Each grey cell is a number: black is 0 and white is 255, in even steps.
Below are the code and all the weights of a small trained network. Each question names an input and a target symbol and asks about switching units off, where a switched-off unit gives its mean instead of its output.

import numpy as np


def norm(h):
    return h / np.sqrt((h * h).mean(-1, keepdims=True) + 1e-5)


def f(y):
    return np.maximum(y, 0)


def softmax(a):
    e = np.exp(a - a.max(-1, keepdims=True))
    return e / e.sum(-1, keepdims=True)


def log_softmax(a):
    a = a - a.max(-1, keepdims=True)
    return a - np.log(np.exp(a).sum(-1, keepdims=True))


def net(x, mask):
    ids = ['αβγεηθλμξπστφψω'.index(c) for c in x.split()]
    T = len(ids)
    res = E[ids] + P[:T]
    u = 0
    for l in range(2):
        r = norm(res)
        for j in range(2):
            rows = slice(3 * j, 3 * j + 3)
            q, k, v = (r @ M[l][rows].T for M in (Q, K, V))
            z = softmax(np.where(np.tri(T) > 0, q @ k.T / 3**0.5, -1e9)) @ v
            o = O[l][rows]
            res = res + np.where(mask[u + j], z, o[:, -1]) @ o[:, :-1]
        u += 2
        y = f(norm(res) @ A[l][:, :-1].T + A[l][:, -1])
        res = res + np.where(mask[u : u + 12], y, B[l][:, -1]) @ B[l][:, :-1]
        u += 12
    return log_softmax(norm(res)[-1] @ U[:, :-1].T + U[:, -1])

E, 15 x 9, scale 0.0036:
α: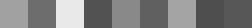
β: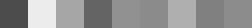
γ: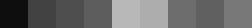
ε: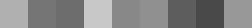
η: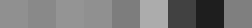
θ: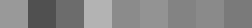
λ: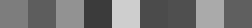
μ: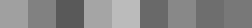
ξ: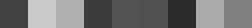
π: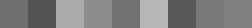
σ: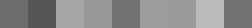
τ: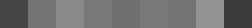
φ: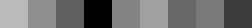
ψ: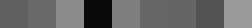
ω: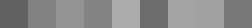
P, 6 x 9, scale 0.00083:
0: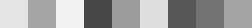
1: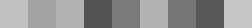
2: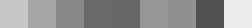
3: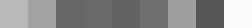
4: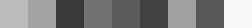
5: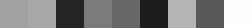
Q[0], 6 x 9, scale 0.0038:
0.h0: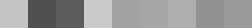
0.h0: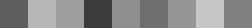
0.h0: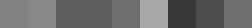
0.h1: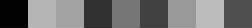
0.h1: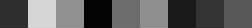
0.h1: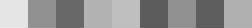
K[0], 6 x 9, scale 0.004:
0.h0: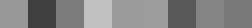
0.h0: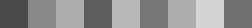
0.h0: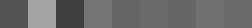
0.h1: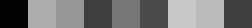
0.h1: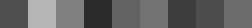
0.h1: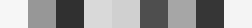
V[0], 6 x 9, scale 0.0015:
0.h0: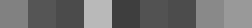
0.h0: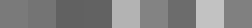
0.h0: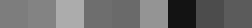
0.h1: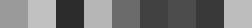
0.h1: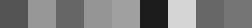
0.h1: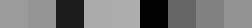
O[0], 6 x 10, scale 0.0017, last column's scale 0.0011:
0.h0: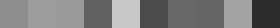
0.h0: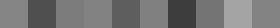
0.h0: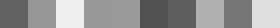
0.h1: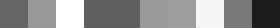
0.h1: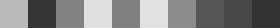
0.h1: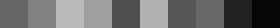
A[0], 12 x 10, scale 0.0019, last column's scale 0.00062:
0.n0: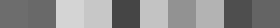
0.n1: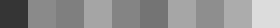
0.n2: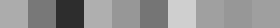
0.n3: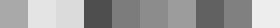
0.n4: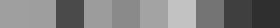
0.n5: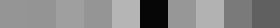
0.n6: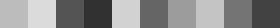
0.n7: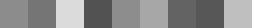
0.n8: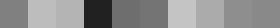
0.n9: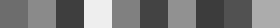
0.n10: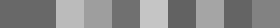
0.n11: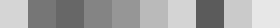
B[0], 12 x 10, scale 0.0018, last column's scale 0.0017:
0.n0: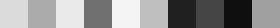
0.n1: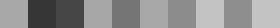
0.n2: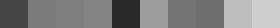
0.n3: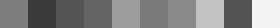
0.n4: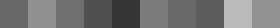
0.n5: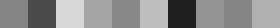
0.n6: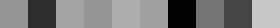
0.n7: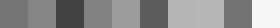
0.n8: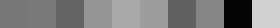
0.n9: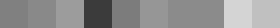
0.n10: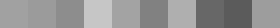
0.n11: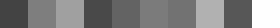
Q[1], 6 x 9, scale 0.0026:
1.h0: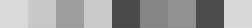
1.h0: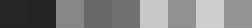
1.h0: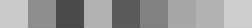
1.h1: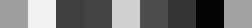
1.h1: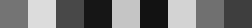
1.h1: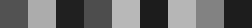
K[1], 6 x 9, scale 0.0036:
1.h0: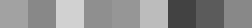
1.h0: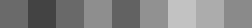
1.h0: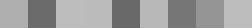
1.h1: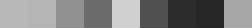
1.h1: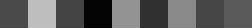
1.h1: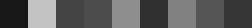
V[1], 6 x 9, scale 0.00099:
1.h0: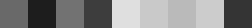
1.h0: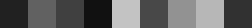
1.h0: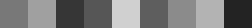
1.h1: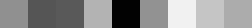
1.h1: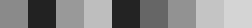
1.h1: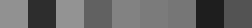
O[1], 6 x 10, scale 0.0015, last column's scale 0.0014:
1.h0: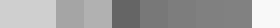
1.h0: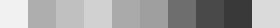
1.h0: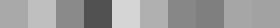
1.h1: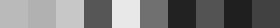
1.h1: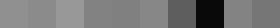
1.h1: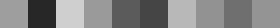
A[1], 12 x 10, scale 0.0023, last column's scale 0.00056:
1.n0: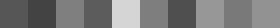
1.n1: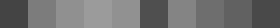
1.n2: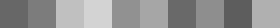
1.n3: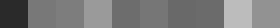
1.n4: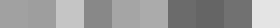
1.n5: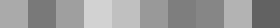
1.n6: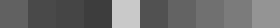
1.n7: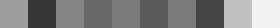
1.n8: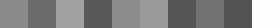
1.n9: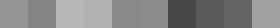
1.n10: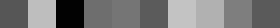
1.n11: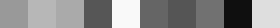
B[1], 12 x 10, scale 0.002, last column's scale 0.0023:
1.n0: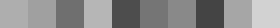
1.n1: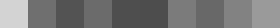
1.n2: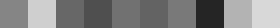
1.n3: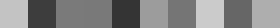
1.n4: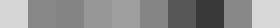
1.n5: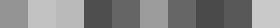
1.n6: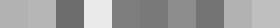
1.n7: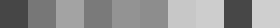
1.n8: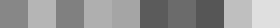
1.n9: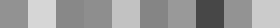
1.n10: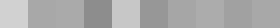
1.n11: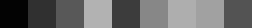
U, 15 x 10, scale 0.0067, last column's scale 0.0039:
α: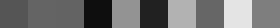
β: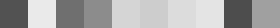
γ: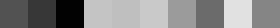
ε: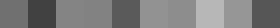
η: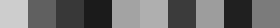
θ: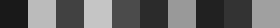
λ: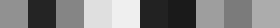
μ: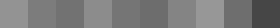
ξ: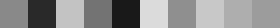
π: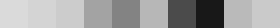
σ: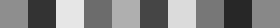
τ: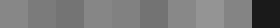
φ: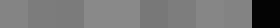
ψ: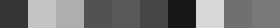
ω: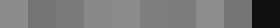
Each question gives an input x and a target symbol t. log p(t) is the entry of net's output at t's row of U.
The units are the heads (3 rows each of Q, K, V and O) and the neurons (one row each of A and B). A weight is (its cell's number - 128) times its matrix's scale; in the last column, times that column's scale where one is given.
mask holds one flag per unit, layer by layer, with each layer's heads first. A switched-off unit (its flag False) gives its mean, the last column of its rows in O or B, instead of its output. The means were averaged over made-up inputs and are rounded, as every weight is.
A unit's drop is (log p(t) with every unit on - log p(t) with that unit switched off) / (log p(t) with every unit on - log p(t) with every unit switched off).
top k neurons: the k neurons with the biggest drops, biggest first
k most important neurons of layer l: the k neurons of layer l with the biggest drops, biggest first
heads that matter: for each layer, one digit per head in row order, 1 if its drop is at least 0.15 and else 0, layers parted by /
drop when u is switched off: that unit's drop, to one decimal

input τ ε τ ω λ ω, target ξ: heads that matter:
11 / 00
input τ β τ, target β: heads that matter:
01 / 11
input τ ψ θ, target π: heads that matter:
01 / 01
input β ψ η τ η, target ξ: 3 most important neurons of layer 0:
[0.n7, 0.n6, 0.n0]
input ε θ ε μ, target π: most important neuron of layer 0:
[0.n6]
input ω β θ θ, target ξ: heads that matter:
10 / 10
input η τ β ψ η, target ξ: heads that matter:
01 / 11
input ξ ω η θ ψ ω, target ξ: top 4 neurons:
[0.n2, 0.n0, 0.n9, 1.n3]
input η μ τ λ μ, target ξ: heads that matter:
01 / 10
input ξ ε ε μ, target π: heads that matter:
11 / 00
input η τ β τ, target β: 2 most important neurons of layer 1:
[1.n10, 1.n4]
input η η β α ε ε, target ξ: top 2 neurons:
[1.n3, 0.n9]
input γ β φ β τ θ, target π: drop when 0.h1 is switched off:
1.4
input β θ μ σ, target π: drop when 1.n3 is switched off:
0.0
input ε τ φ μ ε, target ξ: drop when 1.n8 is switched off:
0.1
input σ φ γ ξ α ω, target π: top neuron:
[0.n5]
